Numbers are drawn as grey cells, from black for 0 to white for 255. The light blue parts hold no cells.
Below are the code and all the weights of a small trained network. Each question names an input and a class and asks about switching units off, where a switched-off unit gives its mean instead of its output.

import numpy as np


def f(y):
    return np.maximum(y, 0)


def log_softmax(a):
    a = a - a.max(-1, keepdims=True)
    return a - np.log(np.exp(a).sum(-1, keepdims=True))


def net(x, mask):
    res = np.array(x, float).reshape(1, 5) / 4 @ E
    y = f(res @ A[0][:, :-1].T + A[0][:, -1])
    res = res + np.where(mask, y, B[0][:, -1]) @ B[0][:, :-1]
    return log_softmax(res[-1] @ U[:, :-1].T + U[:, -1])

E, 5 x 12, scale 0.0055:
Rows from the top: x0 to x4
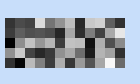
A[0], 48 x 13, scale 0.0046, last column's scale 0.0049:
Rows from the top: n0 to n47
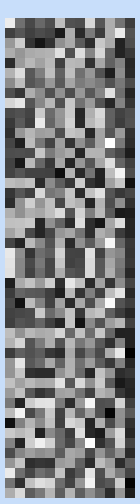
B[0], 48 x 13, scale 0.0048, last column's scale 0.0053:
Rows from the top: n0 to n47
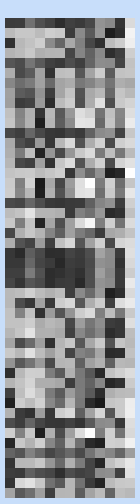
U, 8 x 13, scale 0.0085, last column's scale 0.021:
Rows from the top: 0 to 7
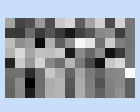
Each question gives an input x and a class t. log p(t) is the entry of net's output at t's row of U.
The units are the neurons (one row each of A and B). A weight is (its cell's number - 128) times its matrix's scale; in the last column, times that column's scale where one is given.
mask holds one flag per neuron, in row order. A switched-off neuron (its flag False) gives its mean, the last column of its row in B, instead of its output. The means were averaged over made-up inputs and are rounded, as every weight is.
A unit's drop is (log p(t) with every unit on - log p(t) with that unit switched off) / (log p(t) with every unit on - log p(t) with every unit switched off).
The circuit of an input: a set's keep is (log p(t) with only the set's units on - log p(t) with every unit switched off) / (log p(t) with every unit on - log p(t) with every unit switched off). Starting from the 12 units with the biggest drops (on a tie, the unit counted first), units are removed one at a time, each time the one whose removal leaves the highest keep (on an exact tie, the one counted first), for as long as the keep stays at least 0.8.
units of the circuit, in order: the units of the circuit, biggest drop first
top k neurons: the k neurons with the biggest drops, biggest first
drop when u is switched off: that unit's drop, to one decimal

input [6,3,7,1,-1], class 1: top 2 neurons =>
[n26; n40]
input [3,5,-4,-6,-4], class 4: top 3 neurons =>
[n42; n38; n46]
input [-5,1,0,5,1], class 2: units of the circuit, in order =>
[n41]
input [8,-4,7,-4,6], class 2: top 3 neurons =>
[n17; n10; n9]
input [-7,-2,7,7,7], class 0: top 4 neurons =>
[n28; n14; n12; n22]
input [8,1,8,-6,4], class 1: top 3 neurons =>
[n26; n40; n18]
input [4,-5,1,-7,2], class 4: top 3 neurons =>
[n38; n42; n46]
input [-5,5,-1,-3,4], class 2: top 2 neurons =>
[n20; n41]
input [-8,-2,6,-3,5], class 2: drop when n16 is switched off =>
0.3
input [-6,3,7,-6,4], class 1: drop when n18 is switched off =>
0.1
